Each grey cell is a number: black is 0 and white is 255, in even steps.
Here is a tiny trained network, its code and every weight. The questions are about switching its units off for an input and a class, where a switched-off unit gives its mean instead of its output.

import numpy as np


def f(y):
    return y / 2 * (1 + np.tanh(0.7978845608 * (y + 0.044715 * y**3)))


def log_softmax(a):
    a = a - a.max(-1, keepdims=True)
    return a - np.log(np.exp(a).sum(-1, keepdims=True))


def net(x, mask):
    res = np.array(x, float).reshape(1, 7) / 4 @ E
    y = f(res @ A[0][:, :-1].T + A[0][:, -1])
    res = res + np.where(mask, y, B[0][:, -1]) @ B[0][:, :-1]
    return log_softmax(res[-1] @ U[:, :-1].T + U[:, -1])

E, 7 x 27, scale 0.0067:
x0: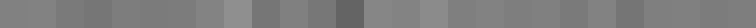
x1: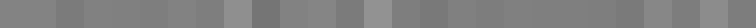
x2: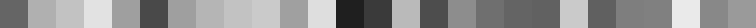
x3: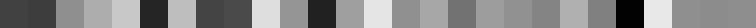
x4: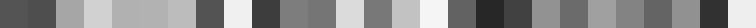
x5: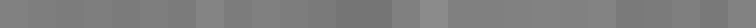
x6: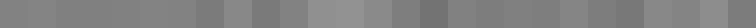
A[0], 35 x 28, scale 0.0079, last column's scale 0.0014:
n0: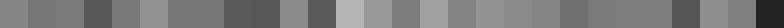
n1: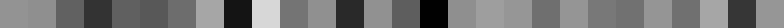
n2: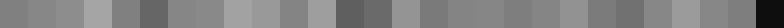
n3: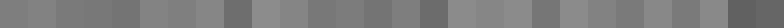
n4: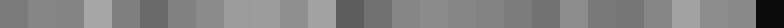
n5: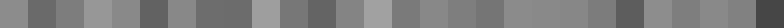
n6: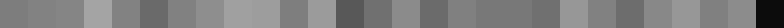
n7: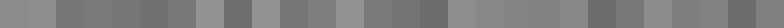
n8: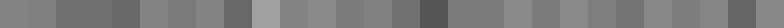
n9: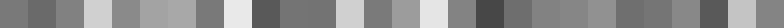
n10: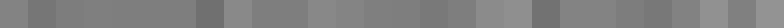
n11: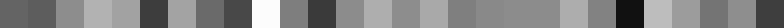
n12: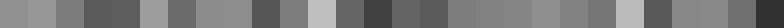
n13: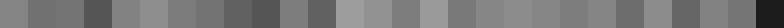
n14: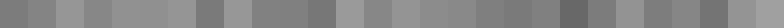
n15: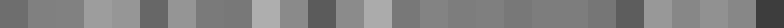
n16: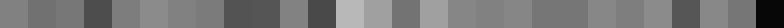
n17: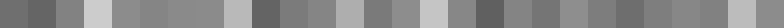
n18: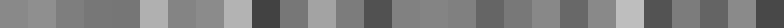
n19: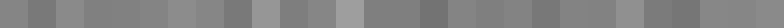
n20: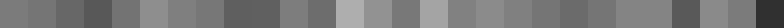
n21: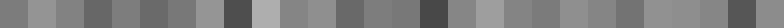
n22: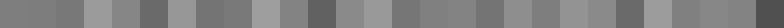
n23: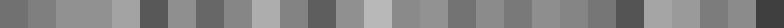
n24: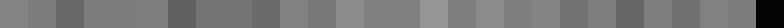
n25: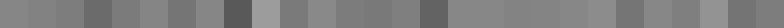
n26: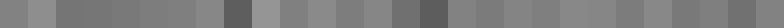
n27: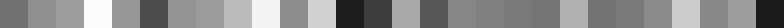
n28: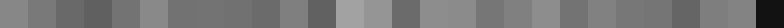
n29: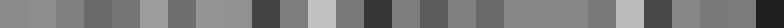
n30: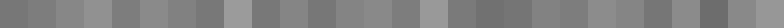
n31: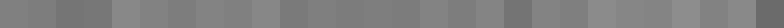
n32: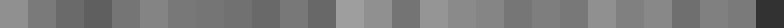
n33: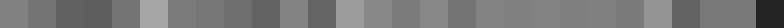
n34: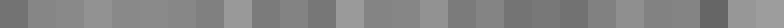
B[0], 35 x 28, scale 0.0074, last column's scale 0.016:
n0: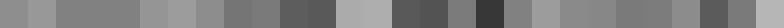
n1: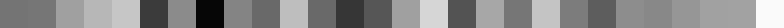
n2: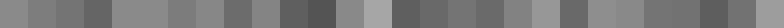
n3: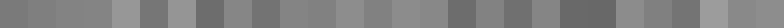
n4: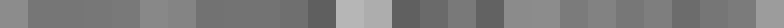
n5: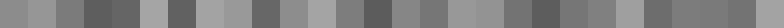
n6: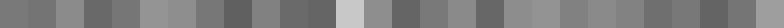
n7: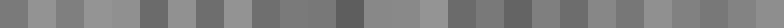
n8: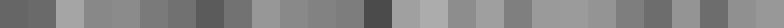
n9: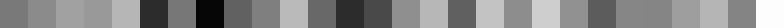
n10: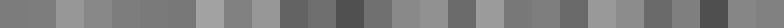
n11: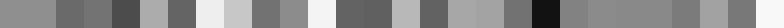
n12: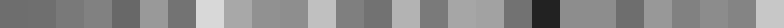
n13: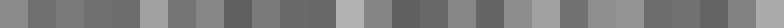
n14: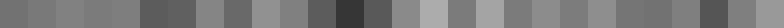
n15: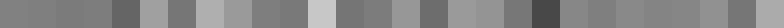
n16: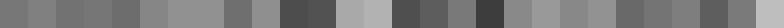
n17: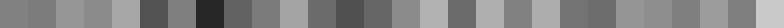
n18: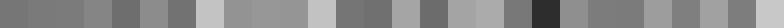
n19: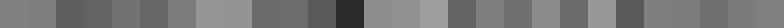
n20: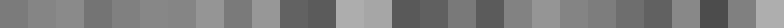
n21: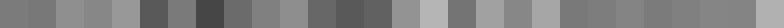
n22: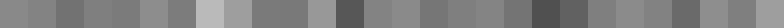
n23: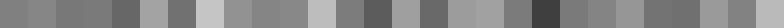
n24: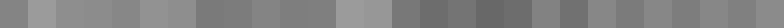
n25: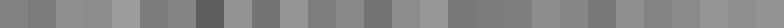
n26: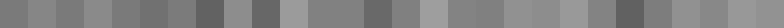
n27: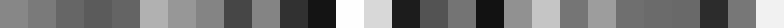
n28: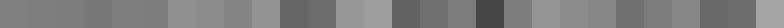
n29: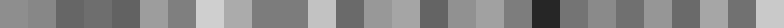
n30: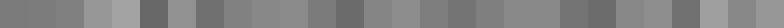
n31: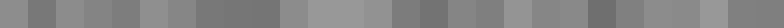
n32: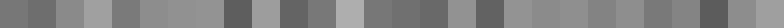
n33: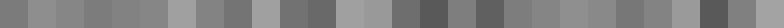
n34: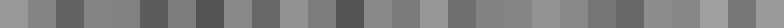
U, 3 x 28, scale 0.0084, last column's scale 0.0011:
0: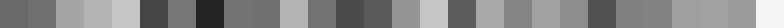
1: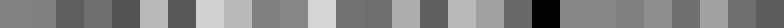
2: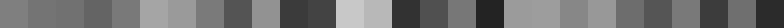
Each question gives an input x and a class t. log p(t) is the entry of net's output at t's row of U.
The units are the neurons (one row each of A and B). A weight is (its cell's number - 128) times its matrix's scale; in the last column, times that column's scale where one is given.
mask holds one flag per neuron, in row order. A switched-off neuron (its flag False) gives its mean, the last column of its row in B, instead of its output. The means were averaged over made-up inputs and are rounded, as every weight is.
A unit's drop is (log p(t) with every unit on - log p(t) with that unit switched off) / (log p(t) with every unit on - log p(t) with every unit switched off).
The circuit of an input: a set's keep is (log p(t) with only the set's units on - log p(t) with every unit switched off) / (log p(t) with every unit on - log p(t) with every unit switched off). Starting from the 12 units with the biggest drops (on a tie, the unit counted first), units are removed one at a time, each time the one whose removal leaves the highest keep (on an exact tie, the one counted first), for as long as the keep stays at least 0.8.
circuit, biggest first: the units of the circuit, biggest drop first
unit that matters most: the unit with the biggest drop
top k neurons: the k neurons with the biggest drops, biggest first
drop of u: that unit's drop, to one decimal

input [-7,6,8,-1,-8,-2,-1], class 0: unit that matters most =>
n1
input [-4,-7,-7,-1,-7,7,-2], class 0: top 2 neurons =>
(n1, n27)
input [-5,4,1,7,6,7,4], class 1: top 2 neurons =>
(n11, n1)
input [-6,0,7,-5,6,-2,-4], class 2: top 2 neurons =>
(n27, n1)
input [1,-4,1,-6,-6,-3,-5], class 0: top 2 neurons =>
(n1, n11)
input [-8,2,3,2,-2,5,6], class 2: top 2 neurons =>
(n9, n27)
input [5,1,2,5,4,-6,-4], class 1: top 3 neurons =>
(n11, n1, n23)
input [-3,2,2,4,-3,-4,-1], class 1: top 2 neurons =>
(n9, n11)
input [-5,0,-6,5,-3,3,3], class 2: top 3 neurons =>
(n16, n0, n12)
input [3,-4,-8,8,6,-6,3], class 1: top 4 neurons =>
(n11, n27, n23, n15)
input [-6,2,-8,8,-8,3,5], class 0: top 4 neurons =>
(n1, n27, n21, n29)
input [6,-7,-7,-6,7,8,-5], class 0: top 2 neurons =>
(n9, n27)
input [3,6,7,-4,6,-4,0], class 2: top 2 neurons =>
(n27, n1)
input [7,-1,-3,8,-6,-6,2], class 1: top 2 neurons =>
(n11, n9)
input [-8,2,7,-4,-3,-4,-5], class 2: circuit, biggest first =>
(n27)
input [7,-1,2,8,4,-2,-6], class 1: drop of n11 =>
0.3
